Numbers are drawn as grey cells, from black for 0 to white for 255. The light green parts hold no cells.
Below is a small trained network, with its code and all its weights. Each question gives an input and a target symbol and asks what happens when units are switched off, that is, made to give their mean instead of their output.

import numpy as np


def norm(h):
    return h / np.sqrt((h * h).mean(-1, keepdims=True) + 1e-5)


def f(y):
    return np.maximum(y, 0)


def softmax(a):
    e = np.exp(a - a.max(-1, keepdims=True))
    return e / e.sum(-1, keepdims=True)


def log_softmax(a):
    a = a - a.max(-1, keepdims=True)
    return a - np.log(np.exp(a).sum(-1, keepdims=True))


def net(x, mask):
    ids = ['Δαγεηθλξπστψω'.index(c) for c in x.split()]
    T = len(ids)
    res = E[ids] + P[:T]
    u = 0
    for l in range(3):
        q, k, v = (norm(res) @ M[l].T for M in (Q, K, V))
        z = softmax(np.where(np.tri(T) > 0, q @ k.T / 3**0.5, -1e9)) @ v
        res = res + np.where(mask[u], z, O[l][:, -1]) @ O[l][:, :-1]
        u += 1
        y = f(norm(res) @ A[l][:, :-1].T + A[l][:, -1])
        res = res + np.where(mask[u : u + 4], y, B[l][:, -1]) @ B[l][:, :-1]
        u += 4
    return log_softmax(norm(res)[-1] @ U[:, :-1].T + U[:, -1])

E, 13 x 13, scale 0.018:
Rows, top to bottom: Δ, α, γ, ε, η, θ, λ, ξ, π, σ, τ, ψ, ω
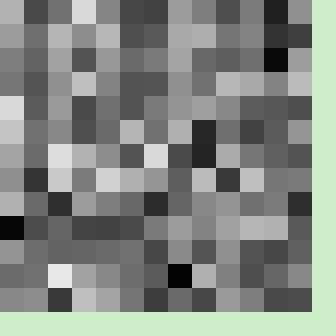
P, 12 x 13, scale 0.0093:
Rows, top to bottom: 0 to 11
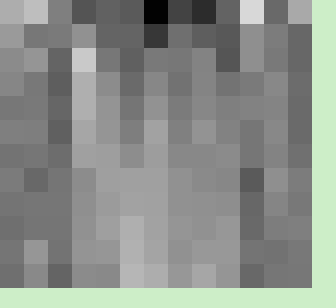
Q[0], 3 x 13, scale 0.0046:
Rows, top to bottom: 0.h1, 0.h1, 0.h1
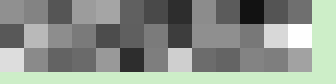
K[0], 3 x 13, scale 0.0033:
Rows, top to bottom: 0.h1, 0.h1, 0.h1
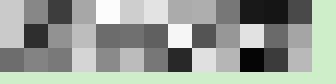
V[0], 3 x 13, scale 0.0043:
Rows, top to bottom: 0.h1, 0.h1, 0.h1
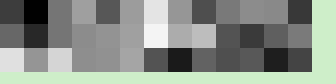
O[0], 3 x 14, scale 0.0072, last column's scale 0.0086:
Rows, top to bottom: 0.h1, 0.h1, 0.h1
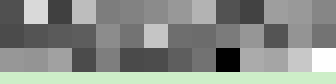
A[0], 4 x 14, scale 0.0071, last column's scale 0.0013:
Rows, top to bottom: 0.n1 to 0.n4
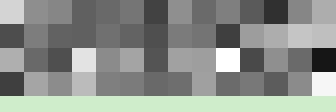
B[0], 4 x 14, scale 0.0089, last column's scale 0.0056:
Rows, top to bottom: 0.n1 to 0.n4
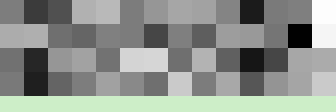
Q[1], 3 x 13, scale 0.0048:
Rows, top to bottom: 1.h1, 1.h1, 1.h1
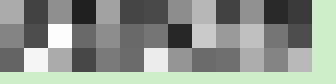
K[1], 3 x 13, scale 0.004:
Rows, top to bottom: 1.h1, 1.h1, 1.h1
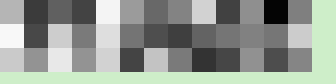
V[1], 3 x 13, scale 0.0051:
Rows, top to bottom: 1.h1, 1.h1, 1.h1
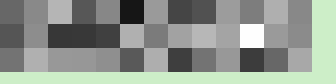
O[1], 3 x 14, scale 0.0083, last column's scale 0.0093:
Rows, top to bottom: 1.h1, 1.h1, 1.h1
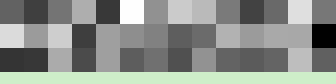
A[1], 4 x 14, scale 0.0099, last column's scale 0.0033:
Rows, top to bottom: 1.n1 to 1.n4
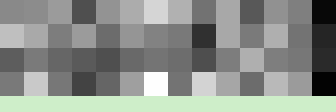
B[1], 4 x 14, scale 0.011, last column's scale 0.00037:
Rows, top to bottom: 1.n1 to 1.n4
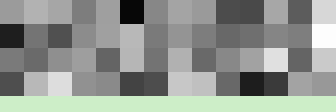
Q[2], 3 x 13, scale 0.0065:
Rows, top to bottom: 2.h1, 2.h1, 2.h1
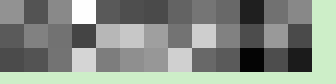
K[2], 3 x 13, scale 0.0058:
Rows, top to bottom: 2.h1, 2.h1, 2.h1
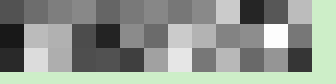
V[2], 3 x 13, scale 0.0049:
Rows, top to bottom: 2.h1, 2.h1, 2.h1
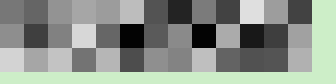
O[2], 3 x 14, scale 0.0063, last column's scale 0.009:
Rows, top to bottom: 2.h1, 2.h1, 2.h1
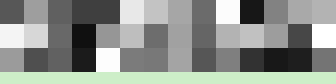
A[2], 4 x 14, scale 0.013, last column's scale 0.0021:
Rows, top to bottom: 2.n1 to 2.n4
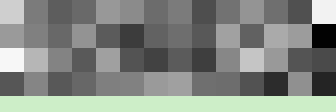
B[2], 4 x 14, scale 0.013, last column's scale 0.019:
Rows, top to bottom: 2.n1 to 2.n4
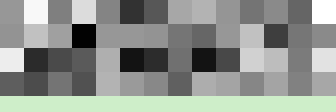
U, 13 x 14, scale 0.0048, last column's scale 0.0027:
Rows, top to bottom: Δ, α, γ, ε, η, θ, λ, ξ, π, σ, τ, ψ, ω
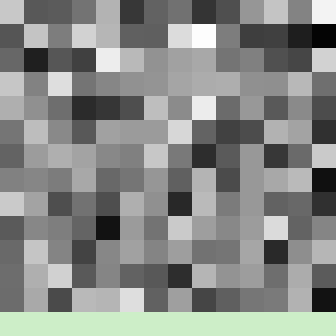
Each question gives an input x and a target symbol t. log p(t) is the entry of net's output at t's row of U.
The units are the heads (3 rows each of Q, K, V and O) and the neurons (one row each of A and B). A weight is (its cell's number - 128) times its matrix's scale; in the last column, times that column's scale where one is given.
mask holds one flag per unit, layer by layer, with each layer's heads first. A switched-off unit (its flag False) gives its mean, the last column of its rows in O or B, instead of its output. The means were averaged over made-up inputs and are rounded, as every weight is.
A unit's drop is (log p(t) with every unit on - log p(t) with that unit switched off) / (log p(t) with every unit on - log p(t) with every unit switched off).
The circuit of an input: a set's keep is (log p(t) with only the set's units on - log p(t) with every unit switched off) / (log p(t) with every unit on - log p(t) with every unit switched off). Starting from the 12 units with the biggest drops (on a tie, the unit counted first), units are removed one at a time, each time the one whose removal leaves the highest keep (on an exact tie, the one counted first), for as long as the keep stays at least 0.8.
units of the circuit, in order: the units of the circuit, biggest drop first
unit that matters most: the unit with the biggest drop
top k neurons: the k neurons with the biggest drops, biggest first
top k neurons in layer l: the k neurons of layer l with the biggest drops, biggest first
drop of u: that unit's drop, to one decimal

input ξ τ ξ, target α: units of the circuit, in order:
2.h1; 2.n3; 1.h1; 0.n1
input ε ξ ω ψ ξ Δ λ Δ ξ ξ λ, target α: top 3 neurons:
2.n3; 0.n2; 0.n1
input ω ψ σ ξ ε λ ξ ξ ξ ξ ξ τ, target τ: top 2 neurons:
2.n2; 2.n3
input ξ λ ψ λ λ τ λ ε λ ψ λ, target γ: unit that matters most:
1.h1
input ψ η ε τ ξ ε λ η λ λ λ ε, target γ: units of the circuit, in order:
0.h1; 0.n3; 2.n1; 2.n4
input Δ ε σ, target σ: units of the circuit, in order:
2.n3; 2.n1; 1.n3
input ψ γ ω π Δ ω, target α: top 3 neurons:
0.n3; 2.n3; 0.n2
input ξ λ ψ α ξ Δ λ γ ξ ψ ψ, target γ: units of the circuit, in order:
2.n1; 0.n4; 2.n3
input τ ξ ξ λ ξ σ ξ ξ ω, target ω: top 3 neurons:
2.n3; 1.n2; 2.n1
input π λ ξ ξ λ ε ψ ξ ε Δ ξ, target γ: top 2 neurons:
0.n1; 2.n1
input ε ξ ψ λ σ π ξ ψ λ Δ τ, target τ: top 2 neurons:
2.n2; 0.n1
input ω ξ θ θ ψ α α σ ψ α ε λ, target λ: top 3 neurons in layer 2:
2.n3; 2.n1; 2.n4
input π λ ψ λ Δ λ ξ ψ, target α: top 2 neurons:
2.n3; 0.n4
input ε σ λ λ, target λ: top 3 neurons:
2.n3; 2.n1; 2.n2
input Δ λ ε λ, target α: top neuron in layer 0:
0.n2
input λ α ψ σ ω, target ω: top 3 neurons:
1.n2; 2.n3; 2.n1
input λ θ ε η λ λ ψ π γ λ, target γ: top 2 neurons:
0.n2; 2.n1
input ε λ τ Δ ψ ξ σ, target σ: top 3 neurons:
2.n3; 2.n1; 1.n3
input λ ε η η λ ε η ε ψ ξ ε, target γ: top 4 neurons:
0.n3; 2.n1; 2.n3; 2.n4
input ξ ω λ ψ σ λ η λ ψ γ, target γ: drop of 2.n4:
0.5
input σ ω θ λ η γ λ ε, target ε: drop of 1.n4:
0.0
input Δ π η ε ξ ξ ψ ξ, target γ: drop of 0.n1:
1.3
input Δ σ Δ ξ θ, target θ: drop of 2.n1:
0.5
